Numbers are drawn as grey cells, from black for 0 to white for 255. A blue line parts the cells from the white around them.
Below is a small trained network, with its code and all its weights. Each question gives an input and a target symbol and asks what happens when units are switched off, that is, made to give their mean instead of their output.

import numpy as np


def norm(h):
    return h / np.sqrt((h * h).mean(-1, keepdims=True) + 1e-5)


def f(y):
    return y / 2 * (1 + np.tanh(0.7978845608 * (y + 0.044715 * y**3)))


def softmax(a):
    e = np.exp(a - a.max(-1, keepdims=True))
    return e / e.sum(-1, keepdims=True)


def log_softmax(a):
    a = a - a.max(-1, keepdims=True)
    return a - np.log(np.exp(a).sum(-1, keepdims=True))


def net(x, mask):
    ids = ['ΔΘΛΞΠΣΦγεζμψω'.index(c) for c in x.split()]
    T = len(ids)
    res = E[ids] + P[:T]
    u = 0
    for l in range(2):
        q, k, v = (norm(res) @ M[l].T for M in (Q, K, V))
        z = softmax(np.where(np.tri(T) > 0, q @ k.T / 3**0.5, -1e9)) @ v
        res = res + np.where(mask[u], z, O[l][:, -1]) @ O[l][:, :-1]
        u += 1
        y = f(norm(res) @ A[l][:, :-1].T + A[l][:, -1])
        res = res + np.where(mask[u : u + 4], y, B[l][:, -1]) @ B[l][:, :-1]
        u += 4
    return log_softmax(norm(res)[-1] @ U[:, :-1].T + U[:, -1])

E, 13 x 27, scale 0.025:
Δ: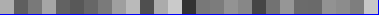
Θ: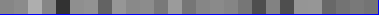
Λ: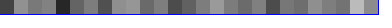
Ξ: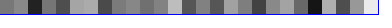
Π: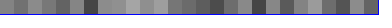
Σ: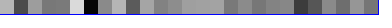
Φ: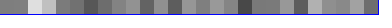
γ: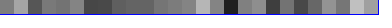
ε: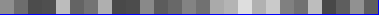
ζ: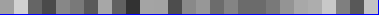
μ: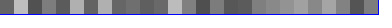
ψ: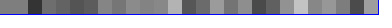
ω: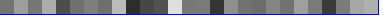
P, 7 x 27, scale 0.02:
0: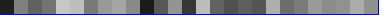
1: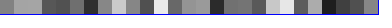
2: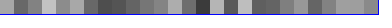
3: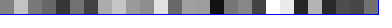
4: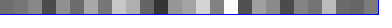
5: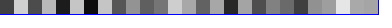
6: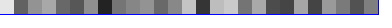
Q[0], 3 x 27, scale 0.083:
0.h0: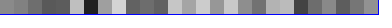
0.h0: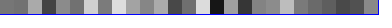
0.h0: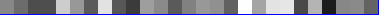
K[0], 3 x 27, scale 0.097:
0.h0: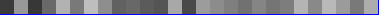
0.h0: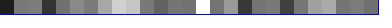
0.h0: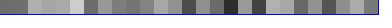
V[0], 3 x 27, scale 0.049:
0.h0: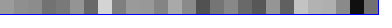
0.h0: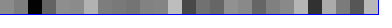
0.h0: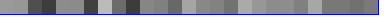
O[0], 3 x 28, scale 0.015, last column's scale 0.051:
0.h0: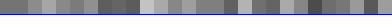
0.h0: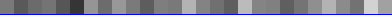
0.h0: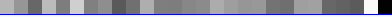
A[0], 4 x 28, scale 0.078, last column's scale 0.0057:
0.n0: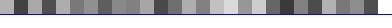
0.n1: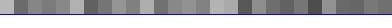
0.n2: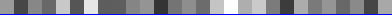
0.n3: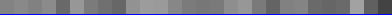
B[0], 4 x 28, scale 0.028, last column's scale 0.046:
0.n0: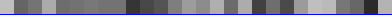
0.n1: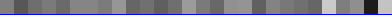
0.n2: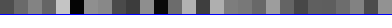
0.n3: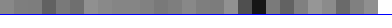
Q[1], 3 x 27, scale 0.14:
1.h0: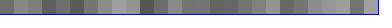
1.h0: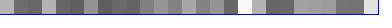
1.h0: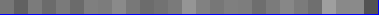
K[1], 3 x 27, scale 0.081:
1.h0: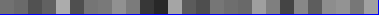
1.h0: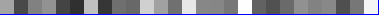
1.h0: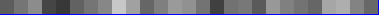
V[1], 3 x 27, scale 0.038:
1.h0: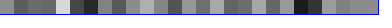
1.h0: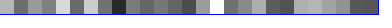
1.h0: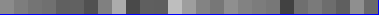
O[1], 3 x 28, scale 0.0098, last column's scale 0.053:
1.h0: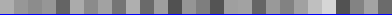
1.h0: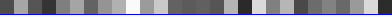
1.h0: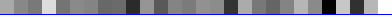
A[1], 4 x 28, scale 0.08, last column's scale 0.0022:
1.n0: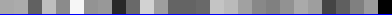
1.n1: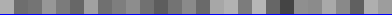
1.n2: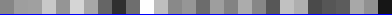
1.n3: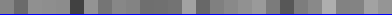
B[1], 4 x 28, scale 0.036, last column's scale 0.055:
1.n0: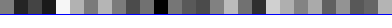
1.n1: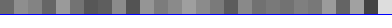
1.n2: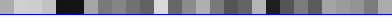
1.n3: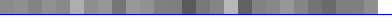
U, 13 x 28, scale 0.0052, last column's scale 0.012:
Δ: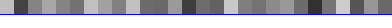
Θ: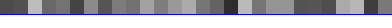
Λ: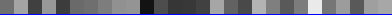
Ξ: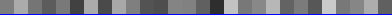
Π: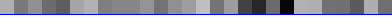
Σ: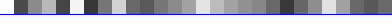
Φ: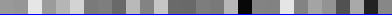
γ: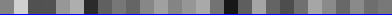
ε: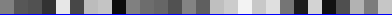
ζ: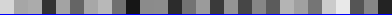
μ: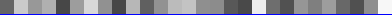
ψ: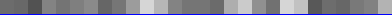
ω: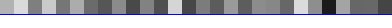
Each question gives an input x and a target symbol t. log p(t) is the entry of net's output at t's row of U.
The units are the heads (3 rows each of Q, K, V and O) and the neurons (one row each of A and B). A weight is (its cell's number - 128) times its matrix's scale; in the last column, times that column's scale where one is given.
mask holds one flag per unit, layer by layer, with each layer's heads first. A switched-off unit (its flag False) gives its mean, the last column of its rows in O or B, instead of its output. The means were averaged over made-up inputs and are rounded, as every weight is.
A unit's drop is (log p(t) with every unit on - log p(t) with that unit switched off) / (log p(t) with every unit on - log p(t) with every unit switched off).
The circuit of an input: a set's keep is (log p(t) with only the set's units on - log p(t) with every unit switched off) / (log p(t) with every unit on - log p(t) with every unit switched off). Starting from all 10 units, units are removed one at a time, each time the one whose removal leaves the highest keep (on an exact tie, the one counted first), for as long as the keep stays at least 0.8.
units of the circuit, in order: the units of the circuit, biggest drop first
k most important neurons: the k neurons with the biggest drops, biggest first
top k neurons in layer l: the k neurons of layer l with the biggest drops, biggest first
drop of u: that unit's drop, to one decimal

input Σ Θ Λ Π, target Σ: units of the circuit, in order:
0.n1, 0.h0
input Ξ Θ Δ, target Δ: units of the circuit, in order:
1.n3, 0.h0, 1.n1
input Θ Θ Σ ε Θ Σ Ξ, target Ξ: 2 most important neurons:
1.n3, 1.n1
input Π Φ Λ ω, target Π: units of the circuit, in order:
0.n3, 0.h0
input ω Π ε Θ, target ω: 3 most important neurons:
1.n3, 0.n3, 1.n0
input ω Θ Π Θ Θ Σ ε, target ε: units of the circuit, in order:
0.n2
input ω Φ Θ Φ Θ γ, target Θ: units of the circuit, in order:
0.h0, 1.n3
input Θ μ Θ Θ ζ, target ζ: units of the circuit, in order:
1.n2, 0.h0, 1.n0
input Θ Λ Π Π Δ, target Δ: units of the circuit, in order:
0.h0, 1.n3, 1.n1
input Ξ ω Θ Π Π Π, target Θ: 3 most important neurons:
1.n3, 1.n0, 1.n2
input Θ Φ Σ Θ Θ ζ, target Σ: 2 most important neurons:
0.n1, 1.n0
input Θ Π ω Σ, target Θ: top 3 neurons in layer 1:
1.n3, 1.n0, 1.n2
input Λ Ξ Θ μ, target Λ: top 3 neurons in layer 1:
1.n1, 1.n0, 1.n3
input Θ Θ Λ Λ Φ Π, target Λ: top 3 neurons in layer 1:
1.n1, 1.n0, 1.n3
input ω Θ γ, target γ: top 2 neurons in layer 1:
1.n1, 1.n0
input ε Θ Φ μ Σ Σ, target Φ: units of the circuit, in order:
0.h0
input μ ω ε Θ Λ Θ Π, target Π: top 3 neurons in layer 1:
1.n1, 1.n0, 1.n2
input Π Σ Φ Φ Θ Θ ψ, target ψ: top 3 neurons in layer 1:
1.n3, 1.n0, 1.n2
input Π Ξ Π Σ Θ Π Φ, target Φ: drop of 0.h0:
1.6
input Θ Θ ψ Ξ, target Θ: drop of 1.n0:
0.4
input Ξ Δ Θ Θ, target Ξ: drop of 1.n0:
0.2
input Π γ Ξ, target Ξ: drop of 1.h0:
0.0
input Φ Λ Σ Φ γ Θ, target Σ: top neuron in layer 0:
0.n1
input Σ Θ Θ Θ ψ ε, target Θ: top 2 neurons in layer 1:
1.n3, 1.n0
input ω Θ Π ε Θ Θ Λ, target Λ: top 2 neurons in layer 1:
1.n1, 1.n0
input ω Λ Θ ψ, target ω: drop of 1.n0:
0.3
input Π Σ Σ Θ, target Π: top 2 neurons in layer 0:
0.n3, 0.n1
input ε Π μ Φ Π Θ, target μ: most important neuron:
1.n2
